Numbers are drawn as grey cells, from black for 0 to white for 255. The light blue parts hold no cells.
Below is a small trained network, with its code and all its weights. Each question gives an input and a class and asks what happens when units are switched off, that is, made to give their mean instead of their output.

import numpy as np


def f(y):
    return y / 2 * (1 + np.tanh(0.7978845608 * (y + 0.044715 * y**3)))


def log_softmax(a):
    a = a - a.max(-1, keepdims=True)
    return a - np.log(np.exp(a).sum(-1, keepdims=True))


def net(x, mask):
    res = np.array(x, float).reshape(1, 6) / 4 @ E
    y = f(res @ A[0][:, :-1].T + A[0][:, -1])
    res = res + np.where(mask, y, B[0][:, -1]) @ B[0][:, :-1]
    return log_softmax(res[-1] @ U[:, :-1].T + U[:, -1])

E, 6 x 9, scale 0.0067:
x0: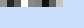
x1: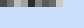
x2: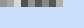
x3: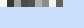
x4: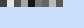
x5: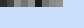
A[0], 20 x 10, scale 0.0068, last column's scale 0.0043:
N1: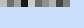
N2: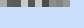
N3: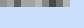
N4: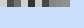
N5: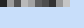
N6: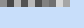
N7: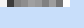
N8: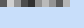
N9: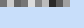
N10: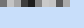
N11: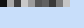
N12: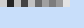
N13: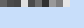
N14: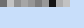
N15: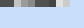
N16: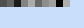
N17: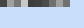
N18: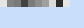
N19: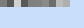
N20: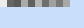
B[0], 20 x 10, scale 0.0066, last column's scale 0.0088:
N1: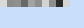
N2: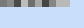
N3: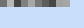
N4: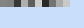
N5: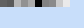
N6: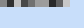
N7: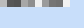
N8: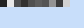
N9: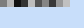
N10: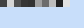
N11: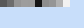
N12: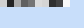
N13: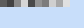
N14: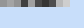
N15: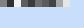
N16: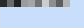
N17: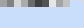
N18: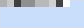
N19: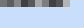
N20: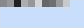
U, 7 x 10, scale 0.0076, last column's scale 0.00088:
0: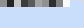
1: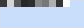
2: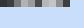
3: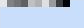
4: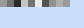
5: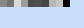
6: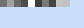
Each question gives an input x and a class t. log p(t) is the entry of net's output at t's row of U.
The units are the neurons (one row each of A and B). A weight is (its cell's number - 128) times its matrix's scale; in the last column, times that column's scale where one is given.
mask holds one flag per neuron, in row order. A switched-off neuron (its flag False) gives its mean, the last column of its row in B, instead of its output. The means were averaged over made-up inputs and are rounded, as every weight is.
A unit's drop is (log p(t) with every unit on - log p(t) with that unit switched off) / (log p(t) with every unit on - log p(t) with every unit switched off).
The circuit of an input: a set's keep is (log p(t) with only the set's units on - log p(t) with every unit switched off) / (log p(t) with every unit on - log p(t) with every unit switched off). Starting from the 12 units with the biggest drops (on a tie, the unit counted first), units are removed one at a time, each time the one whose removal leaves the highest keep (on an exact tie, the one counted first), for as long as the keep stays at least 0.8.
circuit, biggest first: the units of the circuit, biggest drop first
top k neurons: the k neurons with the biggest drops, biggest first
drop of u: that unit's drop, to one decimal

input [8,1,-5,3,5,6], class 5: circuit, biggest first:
N17
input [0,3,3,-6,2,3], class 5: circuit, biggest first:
N17, N15
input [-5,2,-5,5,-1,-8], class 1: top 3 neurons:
N10, N8, N12
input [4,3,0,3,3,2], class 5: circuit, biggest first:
N18, N12
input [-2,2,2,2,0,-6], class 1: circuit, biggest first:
N10, N8
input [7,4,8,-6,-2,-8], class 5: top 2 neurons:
N15, N17
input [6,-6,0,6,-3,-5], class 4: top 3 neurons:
N4, N20, N2
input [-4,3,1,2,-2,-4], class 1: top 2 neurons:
N10, N8
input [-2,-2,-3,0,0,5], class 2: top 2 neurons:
N10, N16
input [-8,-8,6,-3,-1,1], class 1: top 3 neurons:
N8, N10, N7
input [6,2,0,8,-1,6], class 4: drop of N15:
-0.1
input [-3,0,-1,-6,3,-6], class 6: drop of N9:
0.2
